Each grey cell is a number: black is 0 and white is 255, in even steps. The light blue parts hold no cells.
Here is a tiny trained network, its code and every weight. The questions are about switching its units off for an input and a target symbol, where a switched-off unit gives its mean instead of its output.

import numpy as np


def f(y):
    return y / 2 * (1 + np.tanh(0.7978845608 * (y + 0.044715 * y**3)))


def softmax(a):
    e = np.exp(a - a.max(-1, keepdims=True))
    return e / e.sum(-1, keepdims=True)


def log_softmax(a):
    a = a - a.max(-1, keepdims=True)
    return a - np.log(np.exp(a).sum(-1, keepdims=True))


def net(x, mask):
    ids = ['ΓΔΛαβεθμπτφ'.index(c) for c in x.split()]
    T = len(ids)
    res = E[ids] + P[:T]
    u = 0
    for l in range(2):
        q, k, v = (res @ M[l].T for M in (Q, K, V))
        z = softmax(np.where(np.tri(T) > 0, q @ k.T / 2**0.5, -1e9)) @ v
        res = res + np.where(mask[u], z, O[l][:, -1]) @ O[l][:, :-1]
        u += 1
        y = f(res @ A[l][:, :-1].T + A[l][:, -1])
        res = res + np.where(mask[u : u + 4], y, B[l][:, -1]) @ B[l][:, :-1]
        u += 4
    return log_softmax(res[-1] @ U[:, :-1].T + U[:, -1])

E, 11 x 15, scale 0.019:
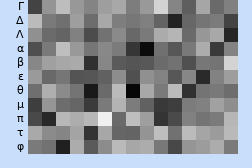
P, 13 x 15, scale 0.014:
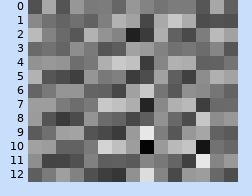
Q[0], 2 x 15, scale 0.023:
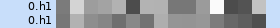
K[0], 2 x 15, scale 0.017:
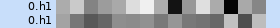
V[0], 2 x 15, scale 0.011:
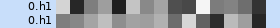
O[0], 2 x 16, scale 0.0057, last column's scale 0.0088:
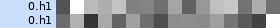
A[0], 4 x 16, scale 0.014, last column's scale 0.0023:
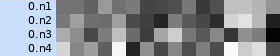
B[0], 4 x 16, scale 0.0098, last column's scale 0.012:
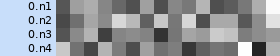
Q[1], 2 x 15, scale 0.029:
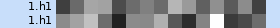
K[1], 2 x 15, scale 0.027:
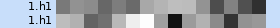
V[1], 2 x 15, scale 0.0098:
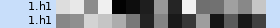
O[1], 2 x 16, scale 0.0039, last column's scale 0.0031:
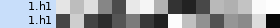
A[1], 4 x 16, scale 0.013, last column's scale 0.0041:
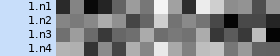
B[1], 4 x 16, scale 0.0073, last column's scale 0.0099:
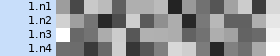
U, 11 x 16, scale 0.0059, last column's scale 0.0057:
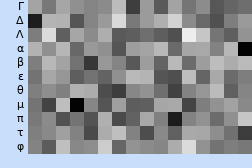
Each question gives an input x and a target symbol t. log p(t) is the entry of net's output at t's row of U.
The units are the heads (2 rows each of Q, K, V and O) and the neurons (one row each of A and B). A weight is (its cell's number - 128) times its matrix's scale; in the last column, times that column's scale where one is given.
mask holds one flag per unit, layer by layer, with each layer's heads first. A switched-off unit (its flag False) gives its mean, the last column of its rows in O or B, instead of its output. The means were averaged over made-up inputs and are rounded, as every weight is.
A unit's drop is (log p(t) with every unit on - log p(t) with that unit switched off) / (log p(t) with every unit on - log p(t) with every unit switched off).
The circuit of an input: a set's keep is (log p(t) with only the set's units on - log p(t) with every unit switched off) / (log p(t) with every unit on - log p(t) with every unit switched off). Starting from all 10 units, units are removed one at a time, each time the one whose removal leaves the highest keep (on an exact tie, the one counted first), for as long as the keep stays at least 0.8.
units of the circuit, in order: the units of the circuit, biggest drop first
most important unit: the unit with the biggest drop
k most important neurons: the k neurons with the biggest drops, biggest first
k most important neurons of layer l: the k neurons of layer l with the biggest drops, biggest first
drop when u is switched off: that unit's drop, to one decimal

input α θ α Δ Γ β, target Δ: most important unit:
0.n2
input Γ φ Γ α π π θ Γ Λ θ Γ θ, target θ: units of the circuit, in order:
0.n4, 0.h1
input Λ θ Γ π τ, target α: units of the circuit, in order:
1.n4, 1.h1
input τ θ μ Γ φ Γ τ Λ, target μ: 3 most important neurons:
1.n4, 0.n1, 0.n2
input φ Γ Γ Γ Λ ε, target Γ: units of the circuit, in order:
0.h1, 1.n3, 0.n1
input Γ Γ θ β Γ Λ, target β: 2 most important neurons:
0.n4, 0.n1
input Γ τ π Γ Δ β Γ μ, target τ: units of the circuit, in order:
1.n1, 0.n1
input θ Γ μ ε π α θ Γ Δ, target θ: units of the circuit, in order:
0.h1, 0.n4
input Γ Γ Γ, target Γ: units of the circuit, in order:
0.h1, 1.n3, 0.n2, 0.n1
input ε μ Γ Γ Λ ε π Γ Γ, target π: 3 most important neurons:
1.n2, 0.n3, 0.n4
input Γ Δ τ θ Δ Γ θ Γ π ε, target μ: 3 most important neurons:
0.n3, 0.n1, 1.n2
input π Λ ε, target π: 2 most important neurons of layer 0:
0.n4, 0.n2
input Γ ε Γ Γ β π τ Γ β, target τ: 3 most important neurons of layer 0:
0.n2, 0.n4, 0.n1
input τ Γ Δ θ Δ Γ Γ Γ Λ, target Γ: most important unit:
0.h1
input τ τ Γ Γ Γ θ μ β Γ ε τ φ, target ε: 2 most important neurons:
1.n2, 0.n4
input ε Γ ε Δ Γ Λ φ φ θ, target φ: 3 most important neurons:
0.n2, 0.n3, 1.n2
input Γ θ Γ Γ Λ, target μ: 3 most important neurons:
1.n4, 1.n1, 0.n2
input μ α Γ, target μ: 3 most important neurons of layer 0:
0.n1, 0.n4, 0.n2
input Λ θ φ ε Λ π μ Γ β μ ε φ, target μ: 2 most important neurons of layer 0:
0.n1, 0.n2
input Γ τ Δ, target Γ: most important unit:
0.h1
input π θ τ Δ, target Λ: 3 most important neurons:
0.n3, 0.n1, 1.n4
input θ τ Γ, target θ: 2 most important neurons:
0.n4, 0.n2
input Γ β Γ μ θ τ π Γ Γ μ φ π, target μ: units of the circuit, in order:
0.n1, 0.h1
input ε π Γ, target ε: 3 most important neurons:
1.n2, 0.n4, 0.n3
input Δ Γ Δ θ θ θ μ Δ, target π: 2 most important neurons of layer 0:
0.n1, 0.n3
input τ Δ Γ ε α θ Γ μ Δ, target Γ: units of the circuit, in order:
0.n1, 1.n3
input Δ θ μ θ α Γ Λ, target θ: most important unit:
0.n1
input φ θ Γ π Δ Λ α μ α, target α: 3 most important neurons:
0.n2, 1.n3, 0.n1
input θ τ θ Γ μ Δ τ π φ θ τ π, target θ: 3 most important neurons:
0.n4, 0.n2, 1.n2
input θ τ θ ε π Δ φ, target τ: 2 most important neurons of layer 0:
0.n3, 0.n1
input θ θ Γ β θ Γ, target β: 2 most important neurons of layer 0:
0.n4, 0.n1
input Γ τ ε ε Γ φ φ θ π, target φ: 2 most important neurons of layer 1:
1.n2, 1.n4
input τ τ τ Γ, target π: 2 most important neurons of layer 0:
0.n1, 0.n3
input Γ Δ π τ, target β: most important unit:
0.n2
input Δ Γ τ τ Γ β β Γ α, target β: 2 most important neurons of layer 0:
0.n4, 0.n1
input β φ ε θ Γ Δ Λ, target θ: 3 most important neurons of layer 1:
1.n4, 1.n1, 1.n2
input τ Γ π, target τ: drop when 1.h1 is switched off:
0.9
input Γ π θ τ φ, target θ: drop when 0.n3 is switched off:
0.0
